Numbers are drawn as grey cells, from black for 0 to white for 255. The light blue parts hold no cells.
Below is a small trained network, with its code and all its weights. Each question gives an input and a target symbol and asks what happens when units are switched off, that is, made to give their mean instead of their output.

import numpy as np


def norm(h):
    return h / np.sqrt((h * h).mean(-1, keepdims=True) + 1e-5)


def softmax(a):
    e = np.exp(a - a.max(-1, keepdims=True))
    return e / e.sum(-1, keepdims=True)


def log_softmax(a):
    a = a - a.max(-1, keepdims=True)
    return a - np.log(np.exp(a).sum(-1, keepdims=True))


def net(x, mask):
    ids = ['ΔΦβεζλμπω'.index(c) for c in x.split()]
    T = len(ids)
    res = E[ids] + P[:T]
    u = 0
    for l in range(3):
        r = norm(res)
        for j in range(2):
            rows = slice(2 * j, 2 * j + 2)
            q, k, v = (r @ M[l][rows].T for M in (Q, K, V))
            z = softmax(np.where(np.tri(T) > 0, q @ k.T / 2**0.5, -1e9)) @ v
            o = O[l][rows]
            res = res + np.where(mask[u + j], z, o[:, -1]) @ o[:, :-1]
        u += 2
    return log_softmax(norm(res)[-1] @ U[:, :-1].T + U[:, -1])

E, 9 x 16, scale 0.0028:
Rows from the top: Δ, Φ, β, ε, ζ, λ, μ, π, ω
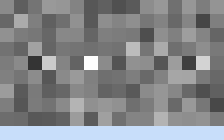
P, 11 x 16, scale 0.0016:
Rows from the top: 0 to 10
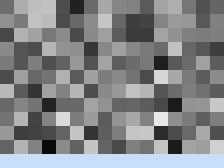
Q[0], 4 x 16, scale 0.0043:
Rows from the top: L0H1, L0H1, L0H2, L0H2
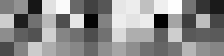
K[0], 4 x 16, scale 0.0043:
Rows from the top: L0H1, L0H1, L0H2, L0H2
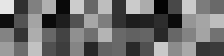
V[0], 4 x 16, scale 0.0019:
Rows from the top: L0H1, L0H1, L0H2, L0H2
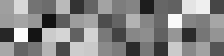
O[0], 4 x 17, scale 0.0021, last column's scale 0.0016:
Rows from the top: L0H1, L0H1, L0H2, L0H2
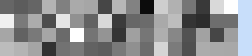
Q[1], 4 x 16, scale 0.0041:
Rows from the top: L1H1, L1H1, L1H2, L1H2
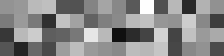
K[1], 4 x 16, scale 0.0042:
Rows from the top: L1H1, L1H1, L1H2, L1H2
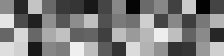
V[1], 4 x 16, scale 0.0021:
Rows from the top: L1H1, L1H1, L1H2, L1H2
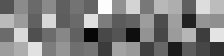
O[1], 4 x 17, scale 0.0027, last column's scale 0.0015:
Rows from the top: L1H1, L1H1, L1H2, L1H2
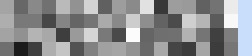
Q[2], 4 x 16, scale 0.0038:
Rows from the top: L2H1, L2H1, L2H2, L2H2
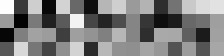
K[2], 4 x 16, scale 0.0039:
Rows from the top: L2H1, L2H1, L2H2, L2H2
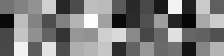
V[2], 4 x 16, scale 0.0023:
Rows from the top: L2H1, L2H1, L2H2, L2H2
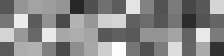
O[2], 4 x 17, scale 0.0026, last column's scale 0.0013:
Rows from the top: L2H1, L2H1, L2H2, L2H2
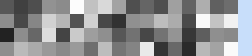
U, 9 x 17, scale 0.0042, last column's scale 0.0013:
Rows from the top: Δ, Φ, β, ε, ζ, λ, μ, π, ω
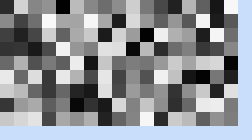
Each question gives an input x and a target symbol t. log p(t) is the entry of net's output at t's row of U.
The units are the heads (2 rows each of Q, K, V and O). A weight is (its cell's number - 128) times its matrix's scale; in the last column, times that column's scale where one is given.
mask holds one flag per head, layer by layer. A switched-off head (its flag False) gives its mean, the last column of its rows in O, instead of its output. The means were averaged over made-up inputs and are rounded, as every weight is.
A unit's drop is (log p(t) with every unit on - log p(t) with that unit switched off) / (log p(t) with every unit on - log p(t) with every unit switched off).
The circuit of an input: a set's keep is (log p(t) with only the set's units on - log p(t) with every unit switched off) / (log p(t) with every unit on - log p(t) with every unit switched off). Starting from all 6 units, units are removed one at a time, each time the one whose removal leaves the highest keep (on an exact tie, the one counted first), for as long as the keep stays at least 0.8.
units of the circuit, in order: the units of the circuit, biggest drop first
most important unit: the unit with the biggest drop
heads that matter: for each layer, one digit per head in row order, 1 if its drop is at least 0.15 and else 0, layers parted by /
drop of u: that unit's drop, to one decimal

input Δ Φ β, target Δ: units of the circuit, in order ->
[L1H2 L0H1]
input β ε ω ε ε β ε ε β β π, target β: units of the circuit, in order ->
[L0H1]
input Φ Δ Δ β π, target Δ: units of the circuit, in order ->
[L0H1 L2H1]
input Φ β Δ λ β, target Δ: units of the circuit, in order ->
[L0H1 L2H1]
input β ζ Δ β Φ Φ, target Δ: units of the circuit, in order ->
[L1H1 L2H2]
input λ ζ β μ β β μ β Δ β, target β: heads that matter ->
10 / 00 / 01
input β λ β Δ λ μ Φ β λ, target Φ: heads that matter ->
11 / 11 / 10
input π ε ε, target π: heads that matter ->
10 / 10 / 01
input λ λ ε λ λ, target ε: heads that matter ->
01 / 10 / 11
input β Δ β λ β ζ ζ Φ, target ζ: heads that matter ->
01 / 01 / 01
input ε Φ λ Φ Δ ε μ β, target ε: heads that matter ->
01 / 10 / 00
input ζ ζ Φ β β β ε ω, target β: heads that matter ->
11 / 01 / 01
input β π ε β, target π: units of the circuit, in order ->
[L0H1 L0H2]
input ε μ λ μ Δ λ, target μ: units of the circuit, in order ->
[L0H1 L1H1]
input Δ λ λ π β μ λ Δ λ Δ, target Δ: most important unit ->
L1H2
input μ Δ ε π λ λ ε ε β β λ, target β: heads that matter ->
10 / 10 / 00
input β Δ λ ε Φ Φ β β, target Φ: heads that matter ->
01 / 11 / 10
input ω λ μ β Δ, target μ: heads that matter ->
11 / 11 / 01
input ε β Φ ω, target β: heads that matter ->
10 / 11 / 00
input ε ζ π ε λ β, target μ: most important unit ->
L1H1
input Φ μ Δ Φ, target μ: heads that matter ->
10 / 10 / 01
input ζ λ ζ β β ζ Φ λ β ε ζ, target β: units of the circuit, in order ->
[L0H1 L1H1]
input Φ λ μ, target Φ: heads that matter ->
00 / 11 / 10
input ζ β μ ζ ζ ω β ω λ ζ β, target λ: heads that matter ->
11 / 01 / 01
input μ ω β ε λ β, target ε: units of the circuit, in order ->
[L2H1 L0H2]
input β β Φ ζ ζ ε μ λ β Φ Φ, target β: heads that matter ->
11 / 01 / 11
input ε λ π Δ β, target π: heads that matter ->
10 / 10 / 01
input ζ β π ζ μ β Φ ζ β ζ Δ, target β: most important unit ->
L2H2
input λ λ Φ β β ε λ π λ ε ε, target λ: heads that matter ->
10 / 10 / 00
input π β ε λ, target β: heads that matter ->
10 / 11 / 00
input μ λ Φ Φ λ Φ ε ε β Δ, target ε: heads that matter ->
00 / 00 / 10
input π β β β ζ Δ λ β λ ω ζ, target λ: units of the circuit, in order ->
[L0H1 L2H1 L1H1]
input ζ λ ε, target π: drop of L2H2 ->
0.1
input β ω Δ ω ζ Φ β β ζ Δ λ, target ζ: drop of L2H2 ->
0.5
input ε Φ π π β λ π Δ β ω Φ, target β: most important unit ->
L1H1
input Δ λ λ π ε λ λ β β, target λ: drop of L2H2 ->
0.2
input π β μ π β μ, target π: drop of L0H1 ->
0.3
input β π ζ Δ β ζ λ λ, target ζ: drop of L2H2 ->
0.7
